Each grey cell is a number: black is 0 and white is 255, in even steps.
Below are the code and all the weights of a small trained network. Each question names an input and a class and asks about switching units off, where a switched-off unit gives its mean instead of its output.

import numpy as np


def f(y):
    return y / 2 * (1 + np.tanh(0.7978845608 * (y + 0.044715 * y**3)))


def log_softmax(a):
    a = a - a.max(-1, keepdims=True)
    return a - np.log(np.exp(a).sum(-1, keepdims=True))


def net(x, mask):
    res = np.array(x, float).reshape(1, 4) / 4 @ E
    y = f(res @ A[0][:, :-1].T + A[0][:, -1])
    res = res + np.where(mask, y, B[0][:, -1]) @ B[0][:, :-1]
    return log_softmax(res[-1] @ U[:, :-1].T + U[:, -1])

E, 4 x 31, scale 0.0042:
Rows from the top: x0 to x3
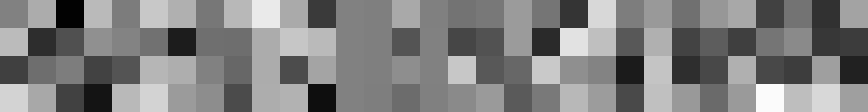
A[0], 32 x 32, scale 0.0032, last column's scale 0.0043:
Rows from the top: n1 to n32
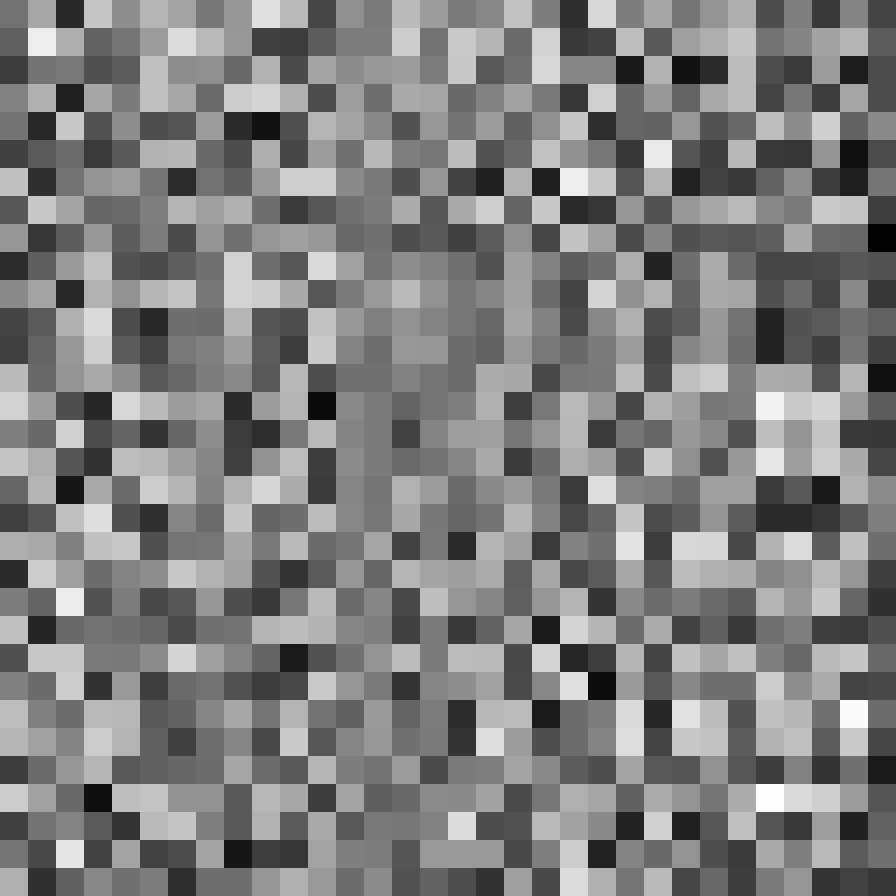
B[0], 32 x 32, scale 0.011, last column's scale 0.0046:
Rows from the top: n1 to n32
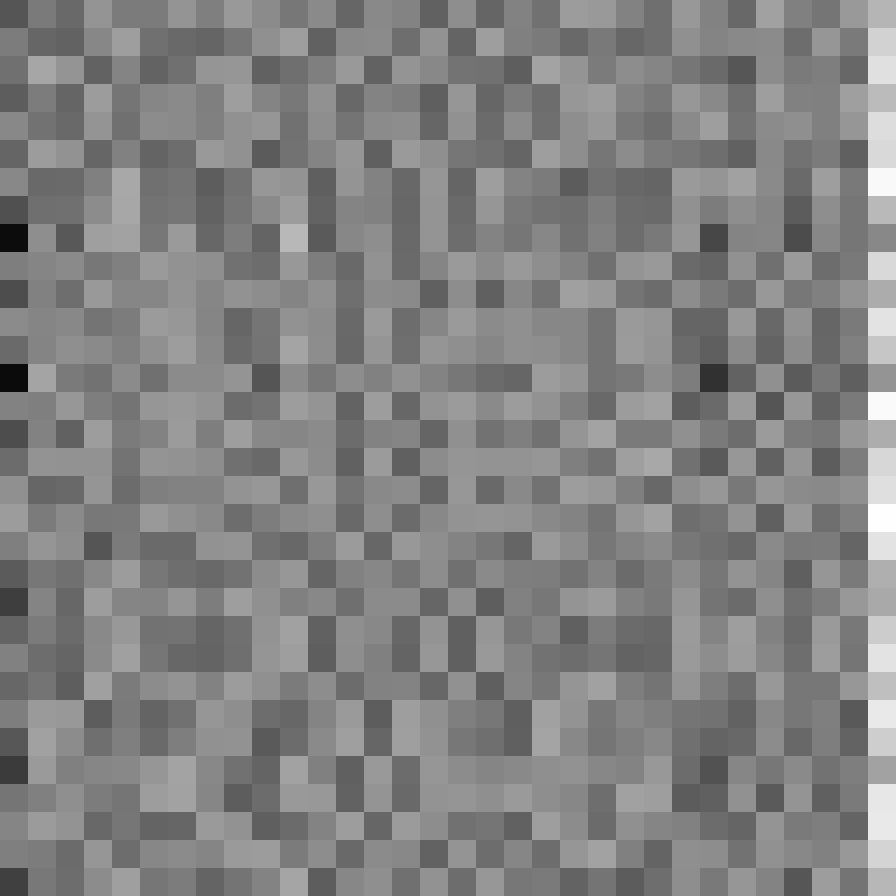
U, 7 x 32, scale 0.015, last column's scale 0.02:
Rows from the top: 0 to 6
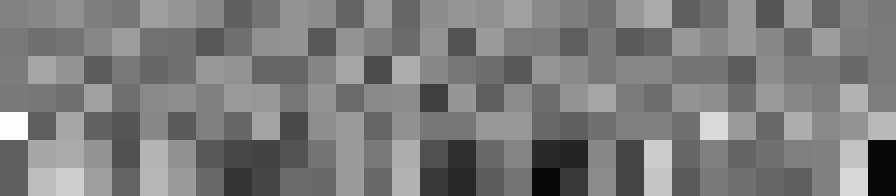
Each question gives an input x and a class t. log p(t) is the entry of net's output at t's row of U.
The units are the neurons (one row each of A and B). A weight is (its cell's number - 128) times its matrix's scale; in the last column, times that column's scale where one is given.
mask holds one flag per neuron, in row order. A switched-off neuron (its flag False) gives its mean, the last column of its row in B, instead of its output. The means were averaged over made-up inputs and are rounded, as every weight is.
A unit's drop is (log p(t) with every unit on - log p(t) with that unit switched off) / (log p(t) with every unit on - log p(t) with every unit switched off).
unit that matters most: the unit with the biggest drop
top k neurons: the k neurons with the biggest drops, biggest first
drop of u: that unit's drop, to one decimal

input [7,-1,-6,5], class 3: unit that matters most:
n18
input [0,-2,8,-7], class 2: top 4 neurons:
(n3; n30; n6; n15)
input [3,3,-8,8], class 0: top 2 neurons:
(n15; n29)
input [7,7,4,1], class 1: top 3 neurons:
(n7; n23; n32)
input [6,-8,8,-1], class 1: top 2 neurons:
(n24; n2)
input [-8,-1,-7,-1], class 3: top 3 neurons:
(n31; n5; n25)
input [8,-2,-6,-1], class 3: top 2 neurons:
(n18; n4)
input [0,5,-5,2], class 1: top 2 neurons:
(n7; n23)
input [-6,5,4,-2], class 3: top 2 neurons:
(n31; n5)
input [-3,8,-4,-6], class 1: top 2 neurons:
(n7; n23)
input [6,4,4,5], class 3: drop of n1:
0.3
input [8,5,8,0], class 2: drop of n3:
0.7
